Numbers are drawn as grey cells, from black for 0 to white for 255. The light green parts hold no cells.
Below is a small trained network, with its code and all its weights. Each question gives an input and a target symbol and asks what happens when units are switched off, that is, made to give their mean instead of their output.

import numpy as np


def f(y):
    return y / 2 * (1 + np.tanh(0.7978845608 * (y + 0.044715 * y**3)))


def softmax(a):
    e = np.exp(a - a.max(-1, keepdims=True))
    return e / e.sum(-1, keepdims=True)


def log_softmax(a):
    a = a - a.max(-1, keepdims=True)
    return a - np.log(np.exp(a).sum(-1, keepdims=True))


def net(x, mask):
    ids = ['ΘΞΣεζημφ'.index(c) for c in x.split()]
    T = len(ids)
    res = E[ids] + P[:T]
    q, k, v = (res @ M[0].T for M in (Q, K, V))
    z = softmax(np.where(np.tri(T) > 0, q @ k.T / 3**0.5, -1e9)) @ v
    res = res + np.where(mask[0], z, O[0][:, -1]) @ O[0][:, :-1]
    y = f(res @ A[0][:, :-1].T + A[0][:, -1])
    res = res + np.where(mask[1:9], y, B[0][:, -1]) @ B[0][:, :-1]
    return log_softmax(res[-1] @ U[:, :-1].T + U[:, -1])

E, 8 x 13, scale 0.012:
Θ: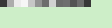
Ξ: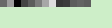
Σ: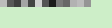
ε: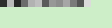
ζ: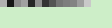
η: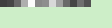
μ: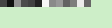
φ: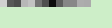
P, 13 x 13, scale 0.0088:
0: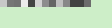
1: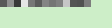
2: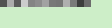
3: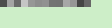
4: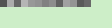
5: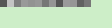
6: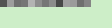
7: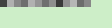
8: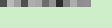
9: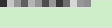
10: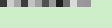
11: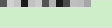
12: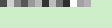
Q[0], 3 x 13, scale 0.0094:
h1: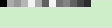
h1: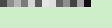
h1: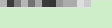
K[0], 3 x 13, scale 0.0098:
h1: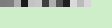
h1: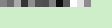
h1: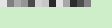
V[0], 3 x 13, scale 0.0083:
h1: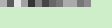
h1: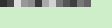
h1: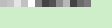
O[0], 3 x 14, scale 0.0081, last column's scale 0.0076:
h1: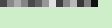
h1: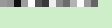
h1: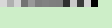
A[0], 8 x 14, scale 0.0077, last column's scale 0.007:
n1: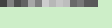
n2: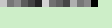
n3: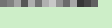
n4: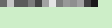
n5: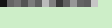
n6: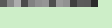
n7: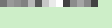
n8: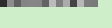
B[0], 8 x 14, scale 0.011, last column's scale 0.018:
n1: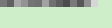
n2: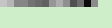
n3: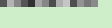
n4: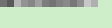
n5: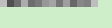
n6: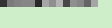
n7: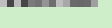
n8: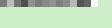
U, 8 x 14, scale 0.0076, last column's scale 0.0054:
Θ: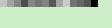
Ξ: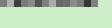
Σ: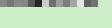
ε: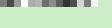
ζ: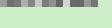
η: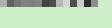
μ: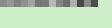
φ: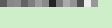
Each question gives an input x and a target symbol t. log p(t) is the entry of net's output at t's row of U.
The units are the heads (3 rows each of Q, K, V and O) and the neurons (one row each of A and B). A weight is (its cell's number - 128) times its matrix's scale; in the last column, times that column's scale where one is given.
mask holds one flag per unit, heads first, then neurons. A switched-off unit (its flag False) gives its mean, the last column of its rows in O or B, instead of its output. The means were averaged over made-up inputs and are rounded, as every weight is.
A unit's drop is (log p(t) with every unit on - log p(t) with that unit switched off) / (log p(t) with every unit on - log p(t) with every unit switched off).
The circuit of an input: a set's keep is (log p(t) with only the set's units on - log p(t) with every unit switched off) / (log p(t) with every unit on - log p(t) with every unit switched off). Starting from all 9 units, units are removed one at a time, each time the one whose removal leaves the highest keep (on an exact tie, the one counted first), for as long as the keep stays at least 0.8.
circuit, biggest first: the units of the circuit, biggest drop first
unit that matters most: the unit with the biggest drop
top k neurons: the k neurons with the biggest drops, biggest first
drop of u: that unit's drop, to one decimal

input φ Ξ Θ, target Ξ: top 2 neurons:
[n8 n4]
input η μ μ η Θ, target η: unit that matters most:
n7
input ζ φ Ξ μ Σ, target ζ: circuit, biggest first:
[h1 n5 n6]
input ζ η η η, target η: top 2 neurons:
[n7 n8]
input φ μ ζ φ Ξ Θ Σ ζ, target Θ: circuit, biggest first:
[n2 h1]
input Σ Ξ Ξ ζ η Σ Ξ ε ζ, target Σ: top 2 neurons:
[n6 n8]
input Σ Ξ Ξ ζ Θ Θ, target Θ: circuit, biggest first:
[n7 h1 n3]
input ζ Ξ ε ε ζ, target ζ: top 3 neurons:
[n5 n8 n6]
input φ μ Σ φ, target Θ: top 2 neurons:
[n2 n1]
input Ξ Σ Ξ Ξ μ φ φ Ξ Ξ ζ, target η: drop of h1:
0.4
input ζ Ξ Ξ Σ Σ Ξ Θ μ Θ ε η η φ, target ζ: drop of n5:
0.3
